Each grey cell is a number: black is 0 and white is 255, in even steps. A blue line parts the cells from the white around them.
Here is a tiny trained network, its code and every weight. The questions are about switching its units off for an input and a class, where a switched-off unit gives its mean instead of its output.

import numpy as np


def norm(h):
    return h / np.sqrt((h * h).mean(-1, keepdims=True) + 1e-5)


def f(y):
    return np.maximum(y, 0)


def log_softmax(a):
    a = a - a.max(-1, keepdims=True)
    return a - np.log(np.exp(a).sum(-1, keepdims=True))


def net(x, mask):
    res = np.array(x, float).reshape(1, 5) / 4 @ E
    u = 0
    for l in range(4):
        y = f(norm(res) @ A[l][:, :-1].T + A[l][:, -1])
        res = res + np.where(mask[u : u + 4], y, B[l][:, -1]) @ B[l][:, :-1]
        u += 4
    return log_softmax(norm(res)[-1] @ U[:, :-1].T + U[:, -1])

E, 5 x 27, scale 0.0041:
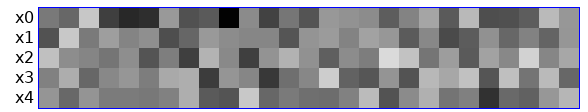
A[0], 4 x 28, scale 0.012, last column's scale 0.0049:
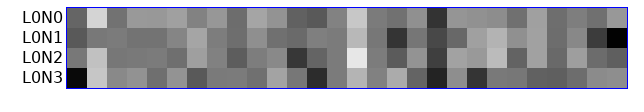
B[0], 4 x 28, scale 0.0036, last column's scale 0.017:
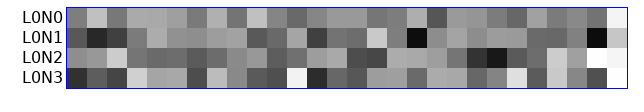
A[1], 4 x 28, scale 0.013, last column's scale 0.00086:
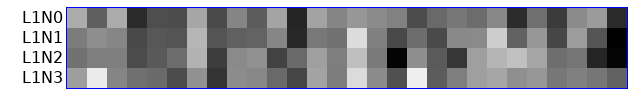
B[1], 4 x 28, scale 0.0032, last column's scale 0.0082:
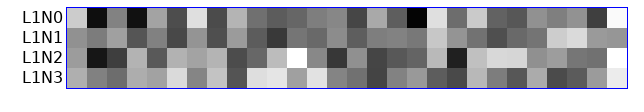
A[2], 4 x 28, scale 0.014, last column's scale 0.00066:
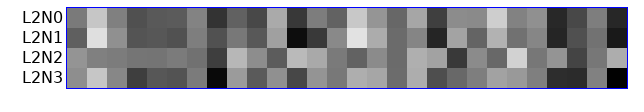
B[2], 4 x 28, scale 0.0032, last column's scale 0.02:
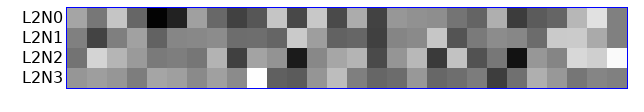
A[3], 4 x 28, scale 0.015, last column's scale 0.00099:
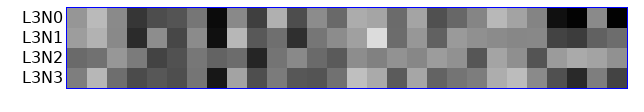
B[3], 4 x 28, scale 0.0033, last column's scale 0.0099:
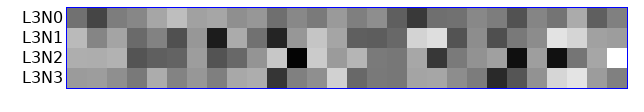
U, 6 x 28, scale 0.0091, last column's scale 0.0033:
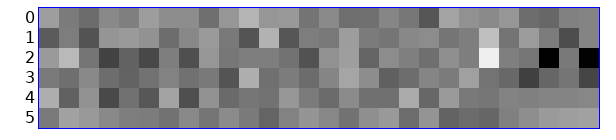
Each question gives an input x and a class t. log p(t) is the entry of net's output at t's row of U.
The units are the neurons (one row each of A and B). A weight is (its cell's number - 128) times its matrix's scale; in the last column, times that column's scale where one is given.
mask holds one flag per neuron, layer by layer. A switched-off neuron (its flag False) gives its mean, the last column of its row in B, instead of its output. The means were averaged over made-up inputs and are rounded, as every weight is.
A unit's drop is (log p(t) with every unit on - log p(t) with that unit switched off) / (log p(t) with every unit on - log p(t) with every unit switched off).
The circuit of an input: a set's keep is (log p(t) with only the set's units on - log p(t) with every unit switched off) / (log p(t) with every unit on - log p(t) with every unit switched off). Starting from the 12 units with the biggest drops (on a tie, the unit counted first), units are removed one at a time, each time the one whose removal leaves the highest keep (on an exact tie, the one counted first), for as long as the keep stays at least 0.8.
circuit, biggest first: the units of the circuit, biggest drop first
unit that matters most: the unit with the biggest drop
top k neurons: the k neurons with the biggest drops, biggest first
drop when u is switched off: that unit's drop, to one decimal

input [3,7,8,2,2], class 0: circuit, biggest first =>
[L0N3; L1N3; L0N2]
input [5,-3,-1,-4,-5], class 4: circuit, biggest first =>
[L0N3; L1N0]
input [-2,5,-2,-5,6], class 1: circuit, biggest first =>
[L0N3]
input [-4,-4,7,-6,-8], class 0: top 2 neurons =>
[L0N2; L0N3]
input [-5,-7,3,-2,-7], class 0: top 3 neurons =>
[L0N2; L1N2; L0N3]
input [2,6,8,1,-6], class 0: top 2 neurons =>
[L0N3; L0N2]
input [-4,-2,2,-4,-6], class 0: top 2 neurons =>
[L0N2; L0N3]
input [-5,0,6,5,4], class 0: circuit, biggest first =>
[L0N3; L2N2; L0N2]
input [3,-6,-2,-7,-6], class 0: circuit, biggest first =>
[L0N2; L0N3]
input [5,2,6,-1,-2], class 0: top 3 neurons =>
[L0N3; L0N2; L1N3]
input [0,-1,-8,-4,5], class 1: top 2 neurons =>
[L0N3; L2N2]
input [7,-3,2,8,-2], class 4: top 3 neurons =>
[L0N3; L1N0; L2N2]
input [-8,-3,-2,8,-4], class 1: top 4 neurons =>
[L0N1; L2N2; L3N2; L1N3]
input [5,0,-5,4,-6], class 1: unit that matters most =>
L0N1
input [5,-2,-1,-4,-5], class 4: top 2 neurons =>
[L0N3; L0N0]
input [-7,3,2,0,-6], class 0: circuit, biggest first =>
[L0N3; L0N2]
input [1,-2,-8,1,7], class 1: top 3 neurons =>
[L0N3; L2N2; L0N0]
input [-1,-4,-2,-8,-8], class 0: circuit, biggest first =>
[L0N2; L0N3]
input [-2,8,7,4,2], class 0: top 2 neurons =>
[L0N3; L1N3]
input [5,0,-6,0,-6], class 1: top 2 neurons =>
[L0N1; L0N3]
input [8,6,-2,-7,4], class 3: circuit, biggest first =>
[L0N2]
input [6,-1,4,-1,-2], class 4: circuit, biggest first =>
[L0N3; L1N0]
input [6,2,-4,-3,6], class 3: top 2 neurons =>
[L3N2; L2N2]
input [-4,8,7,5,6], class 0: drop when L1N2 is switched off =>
-0.2
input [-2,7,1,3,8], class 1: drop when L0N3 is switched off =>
0.6
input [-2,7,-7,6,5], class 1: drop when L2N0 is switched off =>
0.0
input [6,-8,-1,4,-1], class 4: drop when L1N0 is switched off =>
0.1
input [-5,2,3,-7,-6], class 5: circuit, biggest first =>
[L2N2]
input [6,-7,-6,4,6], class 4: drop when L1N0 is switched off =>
0.4
